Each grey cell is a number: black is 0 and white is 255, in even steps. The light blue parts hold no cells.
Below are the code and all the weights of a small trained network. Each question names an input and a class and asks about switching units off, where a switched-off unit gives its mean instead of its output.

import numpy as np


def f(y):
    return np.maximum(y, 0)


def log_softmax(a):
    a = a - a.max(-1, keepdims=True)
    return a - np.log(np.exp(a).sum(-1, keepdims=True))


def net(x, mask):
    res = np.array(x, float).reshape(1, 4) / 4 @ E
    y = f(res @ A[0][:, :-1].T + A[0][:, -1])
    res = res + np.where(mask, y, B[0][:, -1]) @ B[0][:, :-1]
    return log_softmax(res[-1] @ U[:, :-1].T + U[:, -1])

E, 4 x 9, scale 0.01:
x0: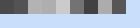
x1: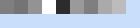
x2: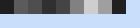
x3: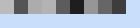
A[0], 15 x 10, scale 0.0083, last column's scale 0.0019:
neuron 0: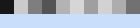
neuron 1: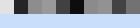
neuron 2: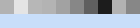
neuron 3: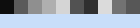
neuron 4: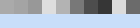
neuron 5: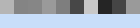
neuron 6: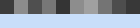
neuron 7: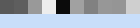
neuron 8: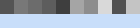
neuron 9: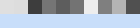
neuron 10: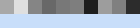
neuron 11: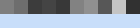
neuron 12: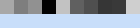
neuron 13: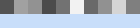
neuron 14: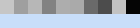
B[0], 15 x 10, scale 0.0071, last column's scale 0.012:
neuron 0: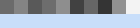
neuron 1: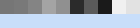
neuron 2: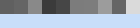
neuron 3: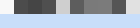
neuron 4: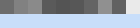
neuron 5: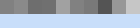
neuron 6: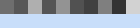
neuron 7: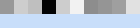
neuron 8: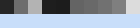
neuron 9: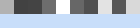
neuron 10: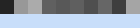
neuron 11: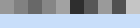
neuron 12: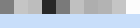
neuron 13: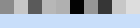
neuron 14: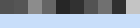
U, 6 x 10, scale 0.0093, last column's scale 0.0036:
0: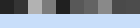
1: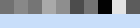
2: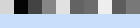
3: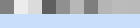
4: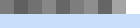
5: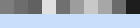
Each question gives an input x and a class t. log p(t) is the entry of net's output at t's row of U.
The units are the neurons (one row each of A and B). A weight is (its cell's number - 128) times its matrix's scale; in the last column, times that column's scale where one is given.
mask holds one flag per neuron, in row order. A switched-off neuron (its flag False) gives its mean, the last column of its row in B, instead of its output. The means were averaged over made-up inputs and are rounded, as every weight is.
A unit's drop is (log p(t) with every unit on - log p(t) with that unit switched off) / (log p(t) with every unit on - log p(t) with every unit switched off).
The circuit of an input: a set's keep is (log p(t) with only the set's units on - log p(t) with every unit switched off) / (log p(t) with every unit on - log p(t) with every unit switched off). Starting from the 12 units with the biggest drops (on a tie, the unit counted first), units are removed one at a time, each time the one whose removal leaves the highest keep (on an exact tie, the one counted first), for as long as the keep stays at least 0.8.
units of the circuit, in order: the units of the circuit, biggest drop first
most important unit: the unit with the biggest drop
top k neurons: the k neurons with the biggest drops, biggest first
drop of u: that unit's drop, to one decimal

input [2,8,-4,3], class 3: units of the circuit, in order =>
[neuron 7]
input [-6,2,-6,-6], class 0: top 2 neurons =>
[neuron 14; neuron 2]
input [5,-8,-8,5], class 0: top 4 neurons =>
[neuron 14; neuron 7; neuron 2; neuron 4]
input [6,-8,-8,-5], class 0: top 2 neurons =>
[neuron 14; neuron 7]
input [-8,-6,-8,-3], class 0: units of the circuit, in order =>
[neuron 14; neuron 2]
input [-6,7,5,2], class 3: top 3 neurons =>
[neuron 7; neuron 3; neuron 8]
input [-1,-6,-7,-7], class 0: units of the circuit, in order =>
[neuron 14; neuron 2]
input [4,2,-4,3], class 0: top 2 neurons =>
[neuron 9; neuron 4]
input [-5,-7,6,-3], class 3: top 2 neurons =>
[neuron 12; neuron 14]
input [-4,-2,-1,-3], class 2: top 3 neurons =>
[neuron 9; neuron 1; neuron 8]
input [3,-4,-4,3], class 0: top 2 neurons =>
[neuron 7; neuron 13]
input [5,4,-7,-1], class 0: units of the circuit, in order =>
[neuron 14; neuron 4]
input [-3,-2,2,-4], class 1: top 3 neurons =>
[neuron 13; neuron 3; neuron 7]
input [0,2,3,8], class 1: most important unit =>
neuron 1
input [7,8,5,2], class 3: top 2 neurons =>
[neuron 7; neuron 9]
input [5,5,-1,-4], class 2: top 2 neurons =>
[neuron 3; neuron 12]
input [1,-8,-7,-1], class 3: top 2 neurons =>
[neuron 12; neuron 8]
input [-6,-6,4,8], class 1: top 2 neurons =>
[neuron 1; neuron 5]
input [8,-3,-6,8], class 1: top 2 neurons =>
[neuron 1; neuron 9]
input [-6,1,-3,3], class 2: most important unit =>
neuron 9
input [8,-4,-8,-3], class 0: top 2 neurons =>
[neuron 14; neuron 10]
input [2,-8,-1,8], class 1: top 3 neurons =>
[neuron 1; neuron 7; neuron 5]
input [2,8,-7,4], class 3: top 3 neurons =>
[neuron 7; neuron 8; neuron 6]
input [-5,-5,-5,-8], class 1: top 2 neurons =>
[neuron 13; neuron 0]
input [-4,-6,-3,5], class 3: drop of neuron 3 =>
0.2
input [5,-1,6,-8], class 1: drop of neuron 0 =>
0.4
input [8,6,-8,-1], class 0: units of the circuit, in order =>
[neuron 4]
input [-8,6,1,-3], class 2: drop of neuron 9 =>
0.9
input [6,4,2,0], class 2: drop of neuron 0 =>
0.0
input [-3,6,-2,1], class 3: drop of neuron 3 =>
0.1
